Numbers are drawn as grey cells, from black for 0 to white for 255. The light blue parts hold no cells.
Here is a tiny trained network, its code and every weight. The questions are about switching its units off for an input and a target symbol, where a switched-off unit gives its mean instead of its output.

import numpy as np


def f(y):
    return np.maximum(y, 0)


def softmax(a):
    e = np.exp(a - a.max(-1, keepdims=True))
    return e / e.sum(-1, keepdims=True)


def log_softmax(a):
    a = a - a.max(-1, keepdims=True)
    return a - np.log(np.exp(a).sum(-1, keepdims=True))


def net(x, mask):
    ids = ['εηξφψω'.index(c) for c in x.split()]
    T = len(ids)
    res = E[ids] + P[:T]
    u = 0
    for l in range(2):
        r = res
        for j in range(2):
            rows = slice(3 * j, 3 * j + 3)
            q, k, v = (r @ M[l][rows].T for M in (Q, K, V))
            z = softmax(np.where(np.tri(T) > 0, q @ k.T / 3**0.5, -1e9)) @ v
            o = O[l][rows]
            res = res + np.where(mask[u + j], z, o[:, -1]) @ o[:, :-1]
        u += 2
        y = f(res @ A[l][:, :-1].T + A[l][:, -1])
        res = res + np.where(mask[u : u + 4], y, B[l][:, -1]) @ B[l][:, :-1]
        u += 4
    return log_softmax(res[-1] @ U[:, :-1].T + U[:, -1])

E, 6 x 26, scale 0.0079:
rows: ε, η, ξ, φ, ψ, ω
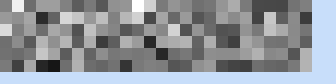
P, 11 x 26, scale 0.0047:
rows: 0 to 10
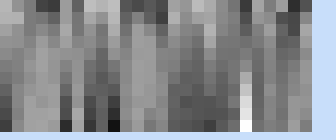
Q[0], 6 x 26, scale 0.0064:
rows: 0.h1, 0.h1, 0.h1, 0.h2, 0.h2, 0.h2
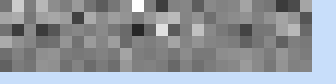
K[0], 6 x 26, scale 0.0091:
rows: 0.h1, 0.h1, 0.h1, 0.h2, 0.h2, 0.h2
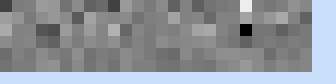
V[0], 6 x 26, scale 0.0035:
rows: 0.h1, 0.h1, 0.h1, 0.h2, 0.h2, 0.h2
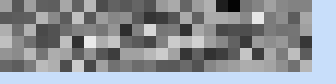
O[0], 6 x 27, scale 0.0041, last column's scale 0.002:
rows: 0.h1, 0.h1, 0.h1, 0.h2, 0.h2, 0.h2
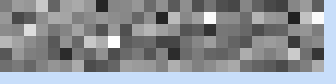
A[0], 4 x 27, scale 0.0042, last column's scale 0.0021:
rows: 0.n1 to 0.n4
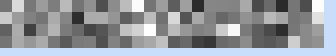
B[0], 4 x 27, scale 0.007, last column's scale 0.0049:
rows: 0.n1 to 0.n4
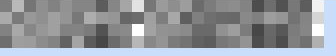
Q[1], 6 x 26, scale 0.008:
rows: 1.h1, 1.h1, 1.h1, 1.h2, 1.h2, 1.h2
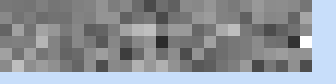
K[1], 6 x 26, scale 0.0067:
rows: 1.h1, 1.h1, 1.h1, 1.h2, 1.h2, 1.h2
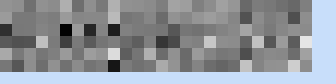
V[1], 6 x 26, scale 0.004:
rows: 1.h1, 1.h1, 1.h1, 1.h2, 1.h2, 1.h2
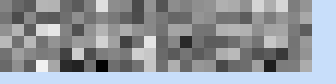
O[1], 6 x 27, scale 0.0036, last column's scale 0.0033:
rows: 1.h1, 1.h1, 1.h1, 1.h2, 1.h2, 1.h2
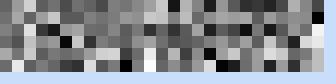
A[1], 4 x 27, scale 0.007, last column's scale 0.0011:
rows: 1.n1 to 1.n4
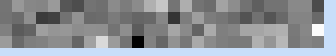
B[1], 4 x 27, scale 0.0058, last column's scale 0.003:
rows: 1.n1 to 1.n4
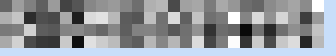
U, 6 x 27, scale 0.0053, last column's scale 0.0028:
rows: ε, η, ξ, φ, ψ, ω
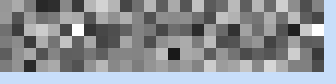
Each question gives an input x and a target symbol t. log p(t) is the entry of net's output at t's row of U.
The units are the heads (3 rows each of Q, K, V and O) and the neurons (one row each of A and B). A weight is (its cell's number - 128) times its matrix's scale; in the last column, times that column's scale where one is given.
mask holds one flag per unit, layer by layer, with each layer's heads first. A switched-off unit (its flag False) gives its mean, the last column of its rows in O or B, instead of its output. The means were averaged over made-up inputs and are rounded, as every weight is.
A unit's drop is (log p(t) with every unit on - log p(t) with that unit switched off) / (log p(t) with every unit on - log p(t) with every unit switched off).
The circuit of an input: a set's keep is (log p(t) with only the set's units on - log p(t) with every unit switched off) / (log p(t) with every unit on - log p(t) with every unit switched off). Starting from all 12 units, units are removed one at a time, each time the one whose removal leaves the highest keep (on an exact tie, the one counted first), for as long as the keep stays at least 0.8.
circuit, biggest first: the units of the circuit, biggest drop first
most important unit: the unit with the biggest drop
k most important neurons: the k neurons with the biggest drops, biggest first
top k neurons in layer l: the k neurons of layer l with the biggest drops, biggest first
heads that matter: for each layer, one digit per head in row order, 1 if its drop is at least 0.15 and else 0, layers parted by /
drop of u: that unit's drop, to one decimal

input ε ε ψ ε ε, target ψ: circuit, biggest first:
[0.n3, 1.n1, 1.h1]
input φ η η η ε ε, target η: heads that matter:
00 / 11
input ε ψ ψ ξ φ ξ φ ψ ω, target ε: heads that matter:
00 / 00
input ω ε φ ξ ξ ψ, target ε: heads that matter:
10 / 10
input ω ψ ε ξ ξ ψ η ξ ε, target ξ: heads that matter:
11 / 11
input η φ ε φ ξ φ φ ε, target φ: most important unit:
1.h1
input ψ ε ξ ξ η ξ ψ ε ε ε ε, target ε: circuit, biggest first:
[1.h2, 0.h2, 1.h1]
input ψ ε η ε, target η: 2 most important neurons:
[0.n3, 0.n1]
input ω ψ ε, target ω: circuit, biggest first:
[0.h1, 0.n2, 1.h1]
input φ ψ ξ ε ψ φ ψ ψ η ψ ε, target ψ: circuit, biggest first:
[1.n1, 0.n3, 0.n1]
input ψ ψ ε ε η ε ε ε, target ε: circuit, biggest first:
[1.h2, 1.h1]
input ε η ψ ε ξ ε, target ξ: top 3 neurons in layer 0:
[0.n4, 0.n2, 0.n3]
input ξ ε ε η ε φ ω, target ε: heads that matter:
01 / 00
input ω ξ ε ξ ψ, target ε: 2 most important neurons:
[1.n4, 0.n3]
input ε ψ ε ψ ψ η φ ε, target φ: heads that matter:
11 / 11
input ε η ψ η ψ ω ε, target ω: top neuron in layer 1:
[1.n1]
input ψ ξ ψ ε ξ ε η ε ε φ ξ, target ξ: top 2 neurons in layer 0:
[0.n2, 0.n1]
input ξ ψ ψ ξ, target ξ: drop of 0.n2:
0.1
